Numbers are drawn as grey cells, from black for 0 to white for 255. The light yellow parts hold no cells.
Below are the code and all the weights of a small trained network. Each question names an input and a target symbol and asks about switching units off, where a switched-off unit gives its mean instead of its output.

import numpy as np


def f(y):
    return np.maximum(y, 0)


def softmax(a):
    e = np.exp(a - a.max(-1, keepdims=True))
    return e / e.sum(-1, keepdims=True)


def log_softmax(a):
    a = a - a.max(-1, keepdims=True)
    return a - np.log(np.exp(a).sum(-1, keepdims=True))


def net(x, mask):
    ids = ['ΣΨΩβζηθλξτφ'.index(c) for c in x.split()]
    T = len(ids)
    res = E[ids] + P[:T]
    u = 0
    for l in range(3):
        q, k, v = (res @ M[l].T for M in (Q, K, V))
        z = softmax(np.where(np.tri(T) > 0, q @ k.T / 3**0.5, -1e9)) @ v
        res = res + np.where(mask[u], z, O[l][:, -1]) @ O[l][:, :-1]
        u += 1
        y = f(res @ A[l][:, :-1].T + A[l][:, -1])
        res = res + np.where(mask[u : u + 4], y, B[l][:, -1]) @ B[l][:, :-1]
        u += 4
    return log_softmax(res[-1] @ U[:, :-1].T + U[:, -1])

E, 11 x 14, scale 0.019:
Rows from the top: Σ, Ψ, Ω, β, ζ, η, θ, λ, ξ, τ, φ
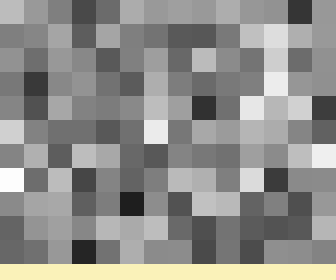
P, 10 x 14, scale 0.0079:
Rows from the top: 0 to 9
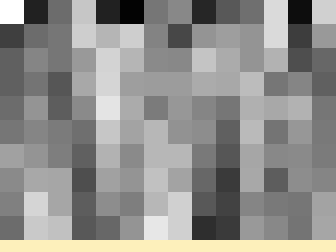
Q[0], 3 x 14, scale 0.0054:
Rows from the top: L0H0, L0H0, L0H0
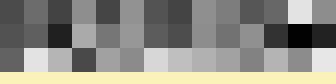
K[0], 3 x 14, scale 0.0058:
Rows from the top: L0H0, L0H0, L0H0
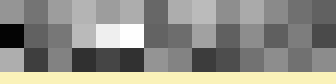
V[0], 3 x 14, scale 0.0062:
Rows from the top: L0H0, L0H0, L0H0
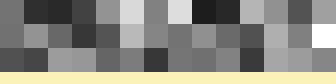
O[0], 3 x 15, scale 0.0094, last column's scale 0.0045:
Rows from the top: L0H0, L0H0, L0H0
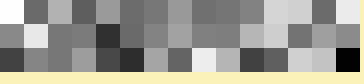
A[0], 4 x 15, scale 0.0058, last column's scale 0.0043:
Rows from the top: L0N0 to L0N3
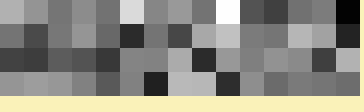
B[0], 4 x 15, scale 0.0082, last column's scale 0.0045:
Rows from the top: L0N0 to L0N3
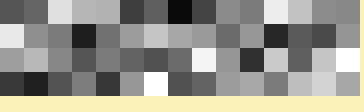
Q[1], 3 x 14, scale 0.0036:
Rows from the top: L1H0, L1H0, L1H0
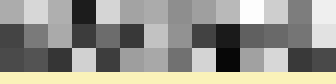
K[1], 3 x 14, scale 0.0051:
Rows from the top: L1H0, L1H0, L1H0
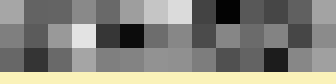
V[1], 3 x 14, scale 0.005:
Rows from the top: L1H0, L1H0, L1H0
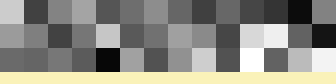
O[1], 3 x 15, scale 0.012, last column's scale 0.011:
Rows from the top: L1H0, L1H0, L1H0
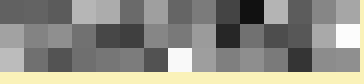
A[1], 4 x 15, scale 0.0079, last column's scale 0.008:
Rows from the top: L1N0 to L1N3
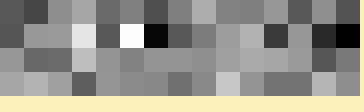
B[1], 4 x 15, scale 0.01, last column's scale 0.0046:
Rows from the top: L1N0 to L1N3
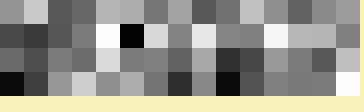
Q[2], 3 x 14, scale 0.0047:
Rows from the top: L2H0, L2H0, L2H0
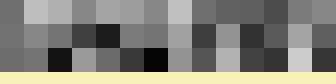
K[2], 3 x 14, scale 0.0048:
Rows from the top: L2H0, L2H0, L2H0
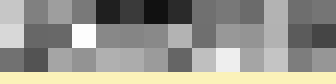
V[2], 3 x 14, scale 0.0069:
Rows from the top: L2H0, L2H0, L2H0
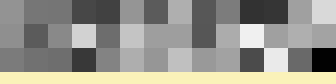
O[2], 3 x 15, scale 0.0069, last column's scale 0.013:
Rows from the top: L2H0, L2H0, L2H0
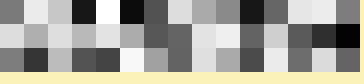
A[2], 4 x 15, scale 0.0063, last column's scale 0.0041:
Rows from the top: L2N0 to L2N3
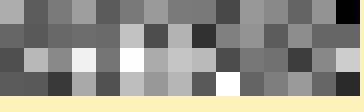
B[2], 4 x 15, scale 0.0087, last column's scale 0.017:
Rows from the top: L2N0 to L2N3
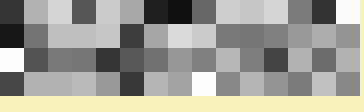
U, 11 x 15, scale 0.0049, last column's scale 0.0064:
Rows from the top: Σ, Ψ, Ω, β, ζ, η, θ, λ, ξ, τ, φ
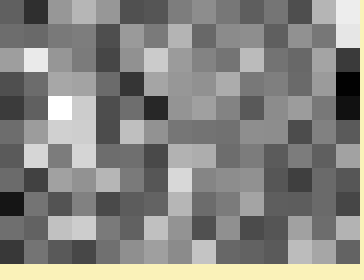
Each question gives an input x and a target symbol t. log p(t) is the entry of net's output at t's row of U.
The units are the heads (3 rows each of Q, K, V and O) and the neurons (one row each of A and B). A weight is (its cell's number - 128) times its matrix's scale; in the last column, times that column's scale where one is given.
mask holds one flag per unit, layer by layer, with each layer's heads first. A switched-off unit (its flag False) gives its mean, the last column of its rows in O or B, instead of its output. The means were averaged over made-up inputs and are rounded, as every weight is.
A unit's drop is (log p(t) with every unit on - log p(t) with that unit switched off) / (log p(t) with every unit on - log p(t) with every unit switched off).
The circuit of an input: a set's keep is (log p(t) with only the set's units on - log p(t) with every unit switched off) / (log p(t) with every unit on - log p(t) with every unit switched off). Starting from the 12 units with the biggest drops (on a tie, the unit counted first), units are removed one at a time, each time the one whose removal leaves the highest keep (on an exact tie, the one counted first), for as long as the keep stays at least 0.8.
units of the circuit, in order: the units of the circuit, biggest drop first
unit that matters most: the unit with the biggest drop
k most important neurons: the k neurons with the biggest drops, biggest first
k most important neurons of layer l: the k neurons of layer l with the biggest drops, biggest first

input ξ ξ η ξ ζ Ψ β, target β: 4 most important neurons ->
(L2N3, L2N2, L2N1, L1N3)
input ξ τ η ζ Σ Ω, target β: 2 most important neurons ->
(L2N3, L2N2)
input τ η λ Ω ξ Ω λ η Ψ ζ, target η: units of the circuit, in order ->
(L1H0, L2H0)
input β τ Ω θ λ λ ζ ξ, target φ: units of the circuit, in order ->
(L0H0, L0N1, L2H0)
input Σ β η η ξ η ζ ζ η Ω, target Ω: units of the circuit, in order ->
(L1H0, L0H0)
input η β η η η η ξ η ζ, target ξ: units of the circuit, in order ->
(L2H0, L1H0, L0H0)
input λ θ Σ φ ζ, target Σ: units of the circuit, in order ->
(L0N2, L1H0, L0H0)
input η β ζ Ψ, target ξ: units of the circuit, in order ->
(L1H0, L2H0, L0H0)
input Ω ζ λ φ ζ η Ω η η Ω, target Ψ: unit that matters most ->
L2N2
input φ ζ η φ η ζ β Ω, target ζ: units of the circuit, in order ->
(L0H0, L1H0, L2H0)
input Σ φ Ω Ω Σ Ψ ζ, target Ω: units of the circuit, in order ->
(L0H0, L1H0)
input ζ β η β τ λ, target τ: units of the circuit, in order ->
(L0H0, L1H0, L2H0, L0N3)
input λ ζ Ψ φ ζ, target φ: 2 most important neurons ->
(L0N2, L0N3)
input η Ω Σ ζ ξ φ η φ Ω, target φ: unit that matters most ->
L2H0
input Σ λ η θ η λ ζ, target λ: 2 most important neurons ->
(L0N3, L0N2)
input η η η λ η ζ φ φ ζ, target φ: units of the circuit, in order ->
(L2H0, L0N2)
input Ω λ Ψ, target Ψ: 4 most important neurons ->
(L2N2, L2N0, L1N0, L2N1)
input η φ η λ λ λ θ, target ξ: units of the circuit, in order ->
(L1H0, L0H0, L2H0)
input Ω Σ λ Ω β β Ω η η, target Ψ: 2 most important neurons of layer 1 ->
(L1N3, L1N2)
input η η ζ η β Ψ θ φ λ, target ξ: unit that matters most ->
L1H0
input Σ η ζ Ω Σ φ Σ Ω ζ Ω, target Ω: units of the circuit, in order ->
(L0H0, L1H0)
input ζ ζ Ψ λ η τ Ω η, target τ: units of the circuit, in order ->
(L1H0, L0H0, L2H0)
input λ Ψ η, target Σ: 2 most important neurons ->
(L0N3, L1N2)
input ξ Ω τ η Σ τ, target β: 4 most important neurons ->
(L2N3, L2N1, L2N2, L1N3)
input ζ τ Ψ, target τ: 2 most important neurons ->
(L2N0, L0N2)
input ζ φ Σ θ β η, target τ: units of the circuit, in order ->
(L0H0, L1H0, L2H0)
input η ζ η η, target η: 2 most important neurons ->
(L2N0, L2N2)
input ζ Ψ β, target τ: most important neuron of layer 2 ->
(L2N0)
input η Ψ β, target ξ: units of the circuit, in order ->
(L1H0, L2H0, L0H0)
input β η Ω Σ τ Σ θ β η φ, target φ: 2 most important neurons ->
(L0N1, L2N0)
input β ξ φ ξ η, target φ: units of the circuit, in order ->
(L0H0, L2H0)
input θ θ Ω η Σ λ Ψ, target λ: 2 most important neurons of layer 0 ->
(L0N3, L0N2)
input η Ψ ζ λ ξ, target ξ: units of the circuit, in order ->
(L2H0, L1H0, L0H0)
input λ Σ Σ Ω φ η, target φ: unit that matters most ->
L2H0
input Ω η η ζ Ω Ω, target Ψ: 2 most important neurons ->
(L2N2, L0N2)
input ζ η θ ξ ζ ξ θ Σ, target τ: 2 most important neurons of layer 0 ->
(L0N2, L0N0)
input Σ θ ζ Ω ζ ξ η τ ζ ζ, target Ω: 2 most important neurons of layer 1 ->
(L1N3, L1N2)
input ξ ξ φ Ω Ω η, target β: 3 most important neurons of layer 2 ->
(L2N3, L2N2, L2N1)
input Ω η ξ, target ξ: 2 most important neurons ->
(L1N3, L0N3)
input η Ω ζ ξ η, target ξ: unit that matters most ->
L2H0
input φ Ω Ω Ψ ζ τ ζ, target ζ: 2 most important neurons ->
(L1N3, L1N2)
